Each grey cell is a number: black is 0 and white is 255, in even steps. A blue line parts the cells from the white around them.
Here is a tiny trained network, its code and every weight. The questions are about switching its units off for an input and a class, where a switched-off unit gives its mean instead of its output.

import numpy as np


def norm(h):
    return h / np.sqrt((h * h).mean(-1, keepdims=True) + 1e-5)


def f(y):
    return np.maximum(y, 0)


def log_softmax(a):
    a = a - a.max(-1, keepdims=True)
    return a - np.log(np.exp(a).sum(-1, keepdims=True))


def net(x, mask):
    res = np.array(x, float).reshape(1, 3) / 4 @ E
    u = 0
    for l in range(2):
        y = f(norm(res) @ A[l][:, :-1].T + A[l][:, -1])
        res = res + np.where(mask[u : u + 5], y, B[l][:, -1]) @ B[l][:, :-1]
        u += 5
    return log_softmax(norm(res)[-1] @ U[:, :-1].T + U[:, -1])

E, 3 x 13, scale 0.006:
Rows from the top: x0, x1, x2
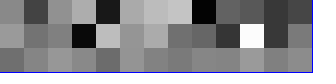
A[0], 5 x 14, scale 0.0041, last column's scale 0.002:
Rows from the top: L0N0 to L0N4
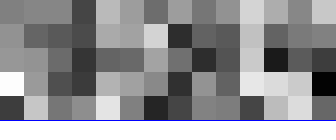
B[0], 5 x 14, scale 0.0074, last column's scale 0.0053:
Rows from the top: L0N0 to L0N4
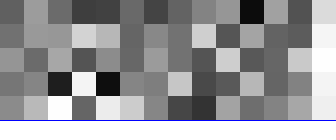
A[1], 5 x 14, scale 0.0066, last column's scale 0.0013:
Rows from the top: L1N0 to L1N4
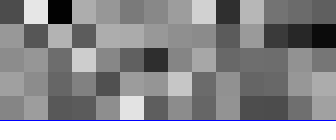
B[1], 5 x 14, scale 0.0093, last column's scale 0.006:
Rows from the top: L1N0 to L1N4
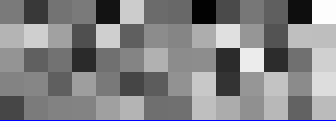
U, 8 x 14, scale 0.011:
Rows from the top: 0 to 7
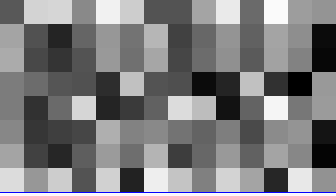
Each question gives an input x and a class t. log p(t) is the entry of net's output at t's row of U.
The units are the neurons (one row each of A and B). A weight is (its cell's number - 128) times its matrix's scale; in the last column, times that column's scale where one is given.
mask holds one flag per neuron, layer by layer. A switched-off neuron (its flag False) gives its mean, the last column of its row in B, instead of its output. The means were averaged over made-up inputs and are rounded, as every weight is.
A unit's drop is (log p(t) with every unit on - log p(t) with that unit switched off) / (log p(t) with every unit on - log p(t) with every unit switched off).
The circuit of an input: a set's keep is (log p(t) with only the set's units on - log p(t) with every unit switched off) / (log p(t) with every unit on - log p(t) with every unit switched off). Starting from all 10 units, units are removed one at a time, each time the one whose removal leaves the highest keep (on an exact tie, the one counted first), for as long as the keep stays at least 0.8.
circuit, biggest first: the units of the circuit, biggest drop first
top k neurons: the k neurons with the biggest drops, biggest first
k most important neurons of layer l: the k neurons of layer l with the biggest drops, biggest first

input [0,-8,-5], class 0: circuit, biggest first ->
(L0N3)
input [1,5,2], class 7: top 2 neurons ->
(L0N2 L0N1)
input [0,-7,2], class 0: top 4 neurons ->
(L0N3 L1N0 L0N4 L0N1)
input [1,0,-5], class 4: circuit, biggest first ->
(L0N4 L1N3)
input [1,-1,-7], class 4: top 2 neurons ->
(L0N4 L0N1)
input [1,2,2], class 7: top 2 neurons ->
(L0N2 L1N0)
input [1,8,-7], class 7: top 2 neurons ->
(L0N2 L1N1)
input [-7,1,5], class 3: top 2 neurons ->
(L0N3 L0N2)
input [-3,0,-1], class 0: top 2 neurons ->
(L0N4 L1N0)
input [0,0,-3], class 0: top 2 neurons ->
(L0N3 L0N1)
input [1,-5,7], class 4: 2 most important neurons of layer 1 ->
(L1N0 L1N1)
